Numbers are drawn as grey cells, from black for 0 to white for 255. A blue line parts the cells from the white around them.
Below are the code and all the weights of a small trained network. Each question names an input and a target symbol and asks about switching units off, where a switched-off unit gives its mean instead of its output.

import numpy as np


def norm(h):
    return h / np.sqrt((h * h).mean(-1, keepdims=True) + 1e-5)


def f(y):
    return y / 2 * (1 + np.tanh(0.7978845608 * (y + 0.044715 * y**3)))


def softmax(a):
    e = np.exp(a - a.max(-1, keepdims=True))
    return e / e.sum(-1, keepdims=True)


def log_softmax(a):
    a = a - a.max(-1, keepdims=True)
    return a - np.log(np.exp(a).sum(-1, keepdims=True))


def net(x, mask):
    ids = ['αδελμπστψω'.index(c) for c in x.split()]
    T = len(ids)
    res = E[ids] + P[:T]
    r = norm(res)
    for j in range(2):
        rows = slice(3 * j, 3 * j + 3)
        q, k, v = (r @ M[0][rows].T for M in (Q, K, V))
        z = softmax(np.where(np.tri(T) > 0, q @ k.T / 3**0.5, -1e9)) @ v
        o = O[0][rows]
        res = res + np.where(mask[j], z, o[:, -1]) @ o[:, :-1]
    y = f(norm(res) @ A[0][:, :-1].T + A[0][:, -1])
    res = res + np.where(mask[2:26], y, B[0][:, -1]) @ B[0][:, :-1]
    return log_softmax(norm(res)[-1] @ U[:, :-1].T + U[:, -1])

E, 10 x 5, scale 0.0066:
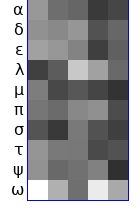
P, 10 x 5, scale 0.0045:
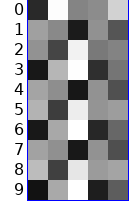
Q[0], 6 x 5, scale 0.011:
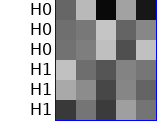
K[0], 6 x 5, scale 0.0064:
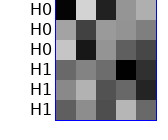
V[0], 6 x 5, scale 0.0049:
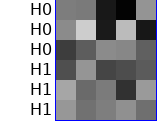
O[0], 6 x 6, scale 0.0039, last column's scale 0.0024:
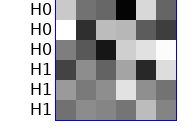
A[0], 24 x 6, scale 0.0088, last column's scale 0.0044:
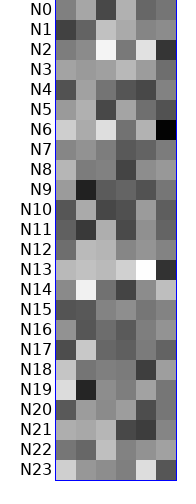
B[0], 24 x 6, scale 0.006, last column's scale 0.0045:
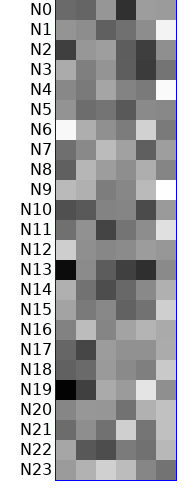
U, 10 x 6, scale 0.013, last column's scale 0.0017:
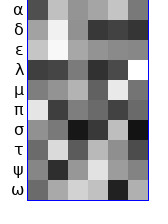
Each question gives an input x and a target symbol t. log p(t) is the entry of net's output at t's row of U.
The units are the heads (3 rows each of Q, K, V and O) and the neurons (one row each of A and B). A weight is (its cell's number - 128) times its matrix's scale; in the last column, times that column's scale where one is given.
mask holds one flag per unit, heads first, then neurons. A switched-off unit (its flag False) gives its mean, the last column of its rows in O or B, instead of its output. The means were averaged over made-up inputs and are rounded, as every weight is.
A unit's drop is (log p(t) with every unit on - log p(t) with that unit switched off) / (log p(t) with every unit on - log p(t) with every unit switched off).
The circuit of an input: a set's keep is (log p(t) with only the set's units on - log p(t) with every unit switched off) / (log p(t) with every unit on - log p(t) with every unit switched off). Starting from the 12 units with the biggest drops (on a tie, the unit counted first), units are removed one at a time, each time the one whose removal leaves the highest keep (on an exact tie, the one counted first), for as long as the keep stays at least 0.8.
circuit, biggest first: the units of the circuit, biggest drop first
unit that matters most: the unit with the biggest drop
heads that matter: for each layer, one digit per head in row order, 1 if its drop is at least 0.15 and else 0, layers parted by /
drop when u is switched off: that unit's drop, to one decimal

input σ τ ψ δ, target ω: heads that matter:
10
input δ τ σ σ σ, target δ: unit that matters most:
N9
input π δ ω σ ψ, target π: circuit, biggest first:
(H0 N0)
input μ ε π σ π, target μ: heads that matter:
10
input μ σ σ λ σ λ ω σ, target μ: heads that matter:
10
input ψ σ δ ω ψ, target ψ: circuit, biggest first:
(H0 N19)
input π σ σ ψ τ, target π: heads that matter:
11
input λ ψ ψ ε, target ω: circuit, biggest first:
(N21 N9 H0)
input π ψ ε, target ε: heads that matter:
11
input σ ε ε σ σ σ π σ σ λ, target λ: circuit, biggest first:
(N9 N22)
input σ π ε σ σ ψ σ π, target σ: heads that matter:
10
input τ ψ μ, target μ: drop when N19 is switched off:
0.2
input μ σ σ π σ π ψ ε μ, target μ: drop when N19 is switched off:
0.3
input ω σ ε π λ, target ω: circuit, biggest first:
(H0)
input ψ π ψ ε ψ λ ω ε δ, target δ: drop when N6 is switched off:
0.2
